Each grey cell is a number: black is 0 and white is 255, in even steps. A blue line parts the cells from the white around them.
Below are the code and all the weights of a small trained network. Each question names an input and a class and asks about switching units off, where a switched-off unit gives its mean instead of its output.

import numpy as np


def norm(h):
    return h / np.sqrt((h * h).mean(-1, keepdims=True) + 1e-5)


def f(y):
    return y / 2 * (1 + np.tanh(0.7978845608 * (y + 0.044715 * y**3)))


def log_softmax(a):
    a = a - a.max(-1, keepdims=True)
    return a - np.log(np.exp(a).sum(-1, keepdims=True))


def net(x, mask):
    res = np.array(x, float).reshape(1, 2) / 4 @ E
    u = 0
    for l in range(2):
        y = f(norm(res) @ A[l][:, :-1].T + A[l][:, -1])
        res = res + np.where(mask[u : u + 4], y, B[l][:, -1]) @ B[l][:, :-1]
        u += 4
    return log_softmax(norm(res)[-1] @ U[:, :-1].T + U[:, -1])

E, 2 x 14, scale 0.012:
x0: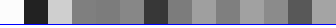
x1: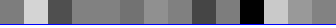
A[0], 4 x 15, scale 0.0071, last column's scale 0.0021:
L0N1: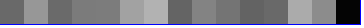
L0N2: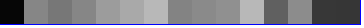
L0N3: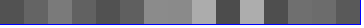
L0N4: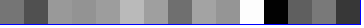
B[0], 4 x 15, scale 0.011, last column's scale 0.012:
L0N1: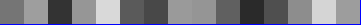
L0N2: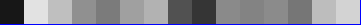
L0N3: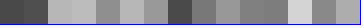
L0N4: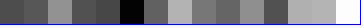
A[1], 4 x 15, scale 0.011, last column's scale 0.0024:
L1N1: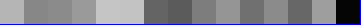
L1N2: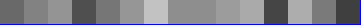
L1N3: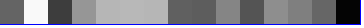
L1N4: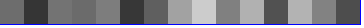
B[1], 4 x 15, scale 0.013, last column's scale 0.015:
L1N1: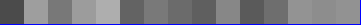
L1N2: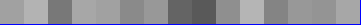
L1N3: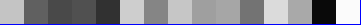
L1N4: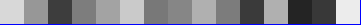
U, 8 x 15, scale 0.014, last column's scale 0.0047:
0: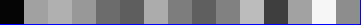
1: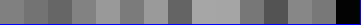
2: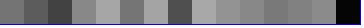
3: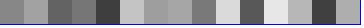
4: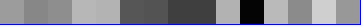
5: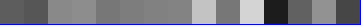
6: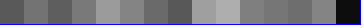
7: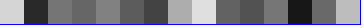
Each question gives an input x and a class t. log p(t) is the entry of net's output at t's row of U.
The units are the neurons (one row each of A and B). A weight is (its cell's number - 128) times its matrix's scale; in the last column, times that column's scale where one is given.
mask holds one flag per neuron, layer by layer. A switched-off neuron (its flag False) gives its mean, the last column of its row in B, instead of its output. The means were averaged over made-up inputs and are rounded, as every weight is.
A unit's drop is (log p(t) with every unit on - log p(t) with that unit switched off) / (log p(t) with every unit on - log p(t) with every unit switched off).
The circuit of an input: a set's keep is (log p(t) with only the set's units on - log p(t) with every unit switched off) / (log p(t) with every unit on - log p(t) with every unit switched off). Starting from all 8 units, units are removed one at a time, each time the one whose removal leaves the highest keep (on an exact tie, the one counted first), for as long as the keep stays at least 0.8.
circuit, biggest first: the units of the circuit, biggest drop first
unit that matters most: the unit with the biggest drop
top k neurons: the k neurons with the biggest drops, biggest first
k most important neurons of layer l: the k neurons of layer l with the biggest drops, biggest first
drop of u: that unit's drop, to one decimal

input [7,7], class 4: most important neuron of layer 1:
L1N3
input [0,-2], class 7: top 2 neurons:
L1N4, L0N4
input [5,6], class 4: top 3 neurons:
L1N3, L0N2, L0N4
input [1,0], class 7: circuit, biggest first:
L0N2, L1N3
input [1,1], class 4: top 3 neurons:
L0N2, L1N3, L0N4
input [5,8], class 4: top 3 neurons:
L0N2, L1N3, L1N1
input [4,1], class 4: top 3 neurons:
L0N4, L1N3, L1N1
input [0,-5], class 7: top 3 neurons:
L1N4, L0N4, L1N3
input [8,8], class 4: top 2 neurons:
L1N3, L0N4
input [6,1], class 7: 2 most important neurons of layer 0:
L0N2, L0N3
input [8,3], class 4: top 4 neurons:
L0N4, L1N3, L1N1, L1N4
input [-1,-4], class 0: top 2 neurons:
L1N3, L0N2
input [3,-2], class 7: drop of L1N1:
0.0
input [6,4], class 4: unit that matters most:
L0N4
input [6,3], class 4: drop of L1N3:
0.8
